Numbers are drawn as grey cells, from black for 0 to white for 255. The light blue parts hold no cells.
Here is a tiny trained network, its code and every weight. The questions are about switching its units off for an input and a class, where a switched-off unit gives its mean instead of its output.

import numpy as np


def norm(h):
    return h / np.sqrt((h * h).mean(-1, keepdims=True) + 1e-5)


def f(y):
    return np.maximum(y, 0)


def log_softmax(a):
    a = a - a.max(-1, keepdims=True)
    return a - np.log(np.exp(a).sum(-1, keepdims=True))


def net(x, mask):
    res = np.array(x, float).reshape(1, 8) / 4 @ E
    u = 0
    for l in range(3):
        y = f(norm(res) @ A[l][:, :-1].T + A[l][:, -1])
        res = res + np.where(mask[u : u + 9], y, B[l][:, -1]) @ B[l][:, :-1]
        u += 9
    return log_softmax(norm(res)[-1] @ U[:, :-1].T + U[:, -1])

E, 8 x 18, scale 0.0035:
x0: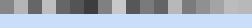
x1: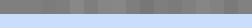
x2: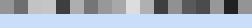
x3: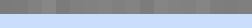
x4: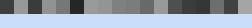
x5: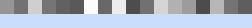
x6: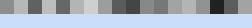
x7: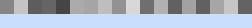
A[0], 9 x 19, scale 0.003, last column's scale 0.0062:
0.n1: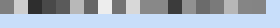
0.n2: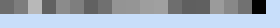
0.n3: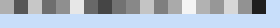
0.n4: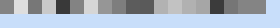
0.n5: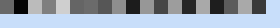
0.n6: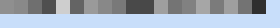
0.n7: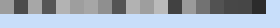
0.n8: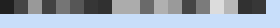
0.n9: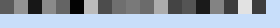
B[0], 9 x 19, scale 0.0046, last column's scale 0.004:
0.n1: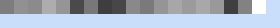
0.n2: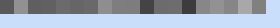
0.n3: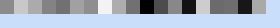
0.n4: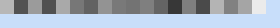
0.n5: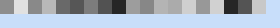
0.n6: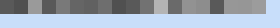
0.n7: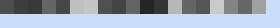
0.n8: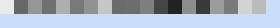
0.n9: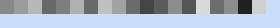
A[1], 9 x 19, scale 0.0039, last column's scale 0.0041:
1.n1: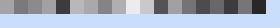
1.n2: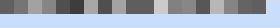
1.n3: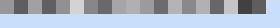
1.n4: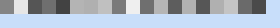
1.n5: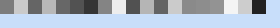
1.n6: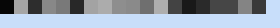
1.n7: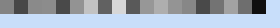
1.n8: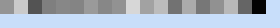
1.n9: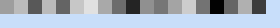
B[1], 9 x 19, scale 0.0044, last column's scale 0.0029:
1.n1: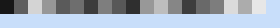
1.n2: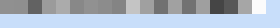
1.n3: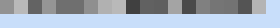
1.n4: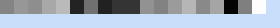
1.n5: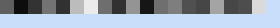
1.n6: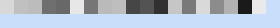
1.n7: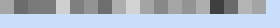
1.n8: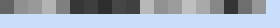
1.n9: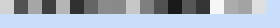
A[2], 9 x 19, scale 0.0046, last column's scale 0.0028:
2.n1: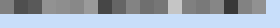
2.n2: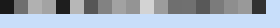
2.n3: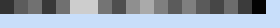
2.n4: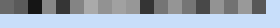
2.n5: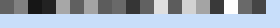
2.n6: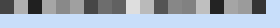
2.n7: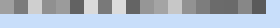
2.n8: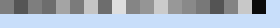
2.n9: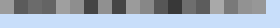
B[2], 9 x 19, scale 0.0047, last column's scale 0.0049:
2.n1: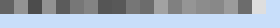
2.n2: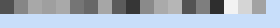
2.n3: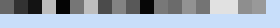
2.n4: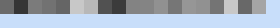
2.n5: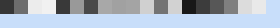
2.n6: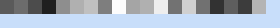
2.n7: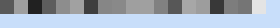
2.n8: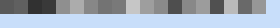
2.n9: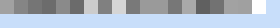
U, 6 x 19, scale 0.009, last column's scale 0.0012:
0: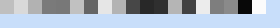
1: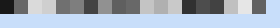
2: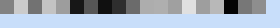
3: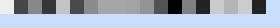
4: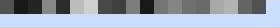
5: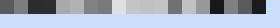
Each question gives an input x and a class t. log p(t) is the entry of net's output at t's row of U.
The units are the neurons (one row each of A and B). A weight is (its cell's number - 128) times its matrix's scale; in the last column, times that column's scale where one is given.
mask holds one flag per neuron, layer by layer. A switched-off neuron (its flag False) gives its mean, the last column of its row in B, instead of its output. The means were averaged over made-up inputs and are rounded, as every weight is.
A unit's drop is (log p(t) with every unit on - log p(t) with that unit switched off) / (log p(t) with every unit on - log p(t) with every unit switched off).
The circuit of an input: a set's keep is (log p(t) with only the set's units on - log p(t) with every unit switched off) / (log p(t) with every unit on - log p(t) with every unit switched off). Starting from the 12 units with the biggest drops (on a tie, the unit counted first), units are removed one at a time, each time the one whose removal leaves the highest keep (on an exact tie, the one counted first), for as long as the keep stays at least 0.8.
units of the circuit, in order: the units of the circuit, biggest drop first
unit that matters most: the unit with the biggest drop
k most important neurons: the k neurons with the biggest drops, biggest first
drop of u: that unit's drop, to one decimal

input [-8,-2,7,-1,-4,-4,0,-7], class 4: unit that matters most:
0.n7
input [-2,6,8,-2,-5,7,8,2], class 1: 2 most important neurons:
1.n1, 2.n2
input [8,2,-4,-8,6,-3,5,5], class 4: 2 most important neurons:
1.n5, 2.n4
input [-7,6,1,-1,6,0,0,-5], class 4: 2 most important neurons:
0.n7, 2.n3
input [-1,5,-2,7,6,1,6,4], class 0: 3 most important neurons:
1.n6, 0.n9, 0.n8
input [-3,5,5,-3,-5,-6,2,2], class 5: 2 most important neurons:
2.n6, 1.n6
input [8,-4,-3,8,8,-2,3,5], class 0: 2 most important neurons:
1.n6, 0.n9
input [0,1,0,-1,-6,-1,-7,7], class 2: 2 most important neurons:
1.n4, 0.n4
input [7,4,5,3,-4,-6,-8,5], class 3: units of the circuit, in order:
0.n8, 2.n9
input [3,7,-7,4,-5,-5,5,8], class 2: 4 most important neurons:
1.n4, 0.n1, 1.n8, 1.n1
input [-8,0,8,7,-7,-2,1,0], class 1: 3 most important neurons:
1.n1, 2.n2, 1.n5
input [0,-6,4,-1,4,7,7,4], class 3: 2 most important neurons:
1.n9, 0.n4
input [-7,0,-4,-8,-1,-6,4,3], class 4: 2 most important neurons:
2.n3, 0.n7
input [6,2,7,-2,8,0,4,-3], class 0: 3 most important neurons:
1.n6, 0.n9, 2.n5
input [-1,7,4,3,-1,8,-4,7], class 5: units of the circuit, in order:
2.n7
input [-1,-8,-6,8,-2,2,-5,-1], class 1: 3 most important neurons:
2.n5, 1.n9, 0.n4
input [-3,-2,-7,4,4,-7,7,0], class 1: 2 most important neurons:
2.n5, 0.n8
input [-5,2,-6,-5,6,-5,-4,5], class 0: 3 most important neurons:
1.n6, 0.n9, 1.n1
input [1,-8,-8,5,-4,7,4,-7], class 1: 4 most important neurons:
2.n5, 1.n4, 0.n1, 0.n6
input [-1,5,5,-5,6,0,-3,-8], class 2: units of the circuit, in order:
0.n5
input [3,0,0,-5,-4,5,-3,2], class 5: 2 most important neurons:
2.n7, 0.n9
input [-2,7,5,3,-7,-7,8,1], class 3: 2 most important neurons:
1.n9, 0.n9
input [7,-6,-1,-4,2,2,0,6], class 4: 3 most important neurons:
1.n5, 0.n5, 2.n4
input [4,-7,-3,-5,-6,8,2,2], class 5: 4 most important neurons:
2.n7, 1.n7, 0.n9, 1.n6
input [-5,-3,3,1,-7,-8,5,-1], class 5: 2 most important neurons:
2.n6, 1.n6
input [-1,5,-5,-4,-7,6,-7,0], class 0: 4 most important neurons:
0.n3, 0.n4, 1.n3, 1.n9
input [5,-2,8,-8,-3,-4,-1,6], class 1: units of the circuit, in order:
1.n1
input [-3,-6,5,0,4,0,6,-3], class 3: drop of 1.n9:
1.4
